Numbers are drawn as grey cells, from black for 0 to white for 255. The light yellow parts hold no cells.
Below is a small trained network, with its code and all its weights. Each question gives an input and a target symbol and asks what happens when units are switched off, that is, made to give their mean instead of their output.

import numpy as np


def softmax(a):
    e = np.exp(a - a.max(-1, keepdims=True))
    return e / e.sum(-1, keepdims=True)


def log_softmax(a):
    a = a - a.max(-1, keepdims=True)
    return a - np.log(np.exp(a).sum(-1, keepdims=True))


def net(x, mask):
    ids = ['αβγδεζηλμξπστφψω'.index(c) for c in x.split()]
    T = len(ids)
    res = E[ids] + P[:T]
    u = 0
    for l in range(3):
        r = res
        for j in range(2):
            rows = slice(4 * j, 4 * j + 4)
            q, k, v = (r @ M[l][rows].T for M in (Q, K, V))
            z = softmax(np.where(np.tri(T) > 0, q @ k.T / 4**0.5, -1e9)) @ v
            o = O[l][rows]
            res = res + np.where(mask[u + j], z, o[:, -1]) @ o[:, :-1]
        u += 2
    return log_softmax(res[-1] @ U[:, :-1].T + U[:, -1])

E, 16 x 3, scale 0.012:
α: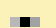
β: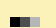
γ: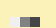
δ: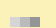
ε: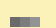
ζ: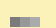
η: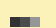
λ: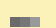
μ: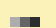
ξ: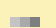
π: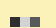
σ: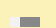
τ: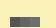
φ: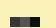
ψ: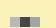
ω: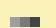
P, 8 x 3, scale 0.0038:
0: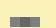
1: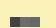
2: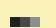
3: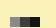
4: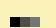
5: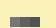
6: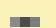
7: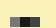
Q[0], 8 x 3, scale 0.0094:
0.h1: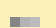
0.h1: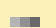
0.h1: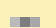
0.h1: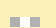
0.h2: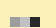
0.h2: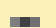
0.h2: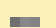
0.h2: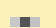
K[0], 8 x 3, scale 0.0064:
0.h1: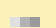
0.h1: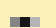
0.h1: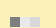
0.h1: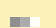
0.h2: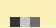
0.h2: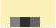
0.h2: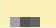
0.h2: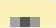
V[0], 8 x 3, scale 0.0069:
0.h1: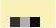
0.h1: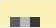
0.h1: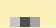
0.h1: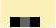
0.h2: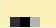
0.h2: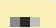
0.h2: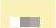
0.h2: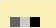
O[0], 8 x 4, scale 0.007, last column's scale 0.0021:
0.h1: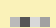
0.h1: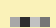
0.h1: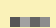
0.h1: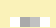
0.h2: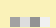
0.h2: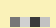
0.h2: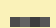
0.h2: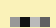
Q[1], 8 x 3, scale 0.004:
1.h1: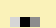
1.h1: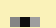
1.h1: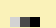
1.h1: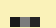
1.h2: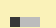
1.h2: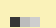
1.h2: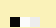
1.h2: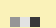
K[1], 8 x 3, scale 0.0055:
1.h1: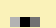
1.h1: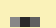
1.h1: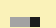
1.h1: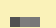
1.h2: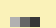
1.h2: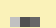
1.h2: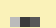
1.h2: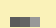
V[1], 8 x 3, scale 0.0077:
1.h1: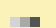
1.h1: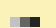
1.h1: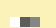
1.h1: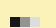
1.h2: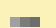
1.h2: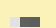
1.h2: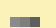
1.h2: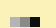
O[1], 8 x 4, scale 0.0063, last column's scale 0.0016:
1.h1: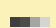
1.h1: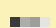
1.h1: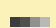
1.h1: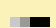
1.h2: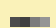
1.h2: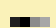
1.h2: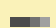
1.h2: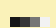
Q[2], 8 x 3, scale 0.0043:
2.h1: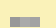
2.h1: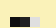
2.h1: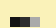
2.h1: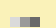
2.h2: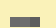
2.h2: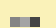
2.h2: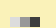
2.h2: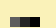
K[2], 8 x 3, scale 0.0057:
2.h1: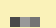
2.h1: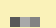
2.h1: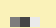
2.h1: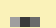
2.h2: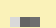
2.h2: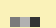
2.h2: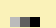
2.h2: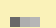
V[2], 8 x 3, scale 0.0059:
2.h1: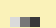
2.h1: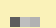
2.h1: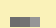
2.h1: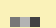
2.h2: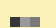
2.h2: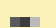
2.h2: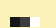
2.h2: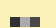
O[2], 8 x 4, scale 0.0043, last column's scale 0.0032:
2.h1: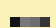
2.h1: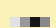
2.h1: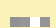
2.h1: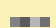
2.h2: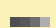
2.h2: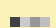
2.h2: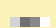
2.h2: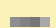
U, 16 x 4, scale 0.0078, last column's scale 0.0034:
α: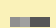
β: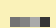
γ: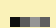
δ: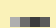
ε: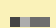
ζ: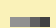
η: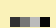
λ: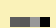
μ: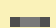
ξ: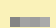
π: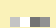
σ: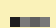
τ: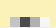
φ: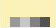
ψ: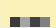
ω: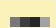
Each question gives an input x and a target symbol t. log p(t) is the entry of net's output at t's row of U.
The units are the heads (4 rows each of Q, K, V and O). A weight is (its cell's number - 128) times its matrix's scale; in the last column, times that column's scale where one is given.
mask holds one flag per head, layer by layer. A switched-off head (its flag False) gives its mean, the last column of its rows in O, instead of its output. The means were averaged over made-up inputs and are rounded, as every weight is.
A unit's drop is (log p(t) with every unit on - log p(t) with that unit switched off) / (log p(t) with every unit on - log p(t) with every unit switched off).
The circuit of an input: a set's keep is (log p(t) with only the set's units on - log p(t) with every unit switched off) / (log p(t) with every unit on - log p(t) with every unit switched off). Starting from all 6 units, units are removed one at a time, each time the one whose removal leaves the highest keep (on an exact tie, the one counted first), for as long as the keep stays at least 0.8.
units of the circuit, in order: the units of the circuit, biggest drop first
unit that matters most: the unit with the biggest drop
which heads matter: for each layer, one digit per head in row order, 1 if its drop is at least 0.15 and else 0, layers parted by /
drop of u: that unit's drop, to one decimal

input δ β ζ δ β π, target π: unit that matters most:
1.h2
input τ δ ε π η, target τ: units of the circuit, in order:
(0.h1 0.h2)
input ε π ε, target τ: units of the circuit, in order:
(0.h1 0.h2)
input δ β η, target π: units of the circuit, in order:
(1.h2 1.h1 0.h1)
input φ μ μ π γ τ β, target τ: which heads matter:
11 / 00 / 11
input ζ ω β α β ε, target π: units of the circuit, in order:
(0.h2 1.h1)
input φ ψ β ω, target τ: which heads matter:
10 / 10 / 00
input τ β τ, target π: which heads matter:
01 / 01 / 00
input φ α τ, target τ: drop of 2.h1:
0.1
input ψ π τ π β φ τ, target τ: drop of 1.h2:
0.0
